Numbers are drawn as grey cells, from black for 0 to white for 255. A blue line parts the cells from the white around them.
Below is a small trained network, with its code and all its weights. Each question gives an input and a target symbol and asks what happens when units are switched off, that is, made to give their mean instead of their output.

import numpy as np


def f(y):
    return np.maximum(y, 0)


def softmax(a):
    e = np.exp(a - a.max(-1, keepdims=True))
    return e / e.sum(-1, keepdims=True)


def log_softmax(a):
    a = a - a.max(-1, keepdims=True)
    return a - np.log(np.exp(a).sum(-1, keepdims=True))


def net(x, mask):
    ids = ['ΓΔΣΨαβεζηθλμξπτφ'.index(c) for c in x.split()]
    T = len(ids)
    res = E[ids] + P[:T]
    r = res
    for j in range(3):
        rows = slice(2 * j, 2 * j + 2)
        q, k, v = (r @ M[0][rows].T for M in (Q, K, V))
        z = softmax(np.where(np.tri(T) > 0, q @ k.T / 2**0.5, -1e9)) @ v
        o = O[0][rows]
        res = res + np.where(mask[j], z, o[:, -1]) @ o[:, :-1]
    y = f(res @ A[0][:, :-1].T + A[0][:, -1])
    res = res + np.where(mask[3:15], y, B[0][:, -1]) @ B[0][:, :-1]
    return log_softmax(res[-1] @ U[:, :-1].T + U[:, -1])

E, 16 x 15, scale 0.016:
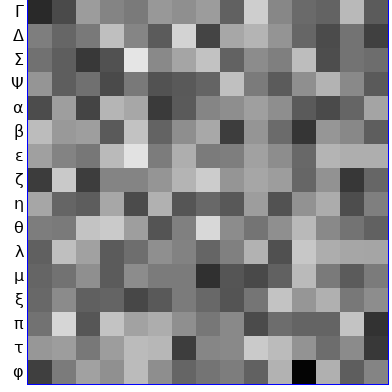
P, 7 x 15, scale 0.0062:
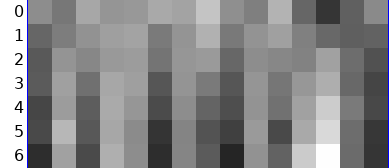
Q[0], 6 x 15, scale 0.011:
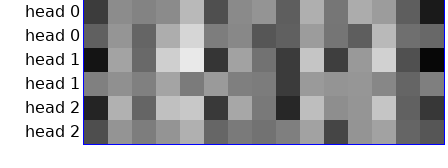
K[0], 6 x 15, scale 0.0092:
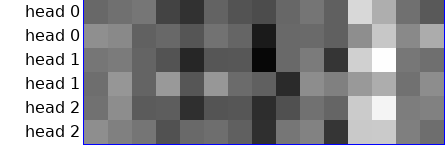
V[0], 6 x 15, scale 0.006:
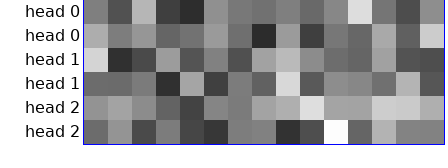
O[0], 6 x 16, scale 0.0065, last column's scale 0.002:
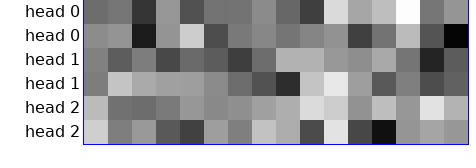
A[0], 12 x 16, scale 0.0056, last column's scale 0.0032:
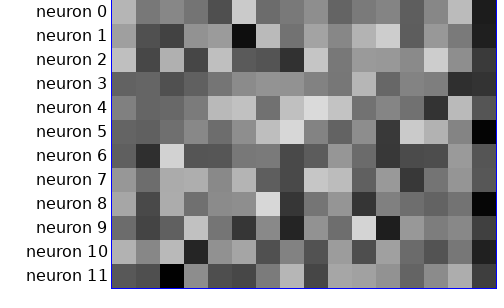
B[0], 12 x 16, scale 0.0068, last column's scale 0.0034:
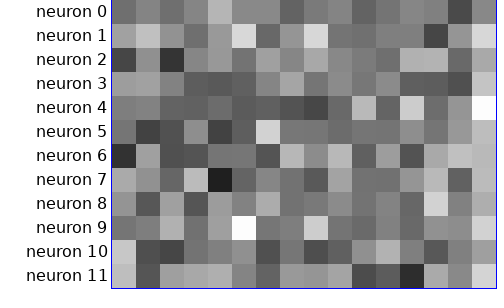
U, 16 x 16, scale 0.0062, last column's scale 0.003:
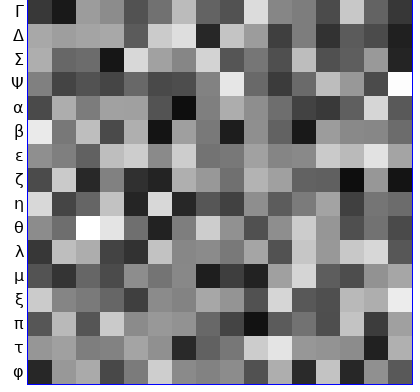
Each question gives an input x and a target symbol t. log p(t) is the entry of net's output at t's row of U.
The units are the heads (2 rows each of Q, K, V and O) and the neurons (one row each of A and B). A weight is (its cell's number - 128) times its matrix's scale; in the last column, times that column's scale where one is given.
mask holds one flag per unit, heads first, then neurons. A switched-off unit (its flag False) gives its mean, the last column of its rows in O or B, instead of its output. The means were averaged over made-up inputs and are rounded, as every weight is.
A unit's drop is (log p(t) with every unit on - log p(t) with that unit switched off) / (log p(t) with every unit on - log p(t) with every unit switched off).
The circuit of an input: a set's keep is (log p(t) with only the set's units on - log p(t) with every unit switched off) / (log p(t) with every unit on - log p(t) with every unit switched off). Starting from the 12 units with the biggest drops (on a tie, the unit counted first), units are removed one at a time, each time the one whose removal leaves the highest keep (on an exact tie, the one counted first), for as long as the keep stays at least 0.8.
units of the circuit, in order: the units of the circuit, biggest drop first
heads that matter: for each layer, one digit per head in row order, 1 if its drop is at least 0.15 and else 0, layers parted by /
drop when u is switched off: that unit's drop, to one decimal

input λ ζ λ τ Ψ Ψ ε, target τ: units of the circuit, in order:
(head 1)
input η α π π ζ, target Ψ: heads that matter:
010
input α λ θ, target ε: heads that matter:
011
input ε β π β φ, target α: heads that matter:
101
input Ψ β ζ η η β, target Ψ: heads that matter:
010
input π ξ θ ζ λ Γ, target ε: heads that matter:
011
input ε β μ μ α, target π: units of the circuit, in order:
(head 2; head 0)
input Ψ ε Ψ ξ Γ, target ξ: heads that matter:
001
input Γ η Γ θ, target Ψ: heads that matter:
010
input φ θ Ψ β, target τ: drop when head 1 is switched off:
1.0
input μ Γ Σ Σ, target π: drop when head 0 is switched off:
0.3
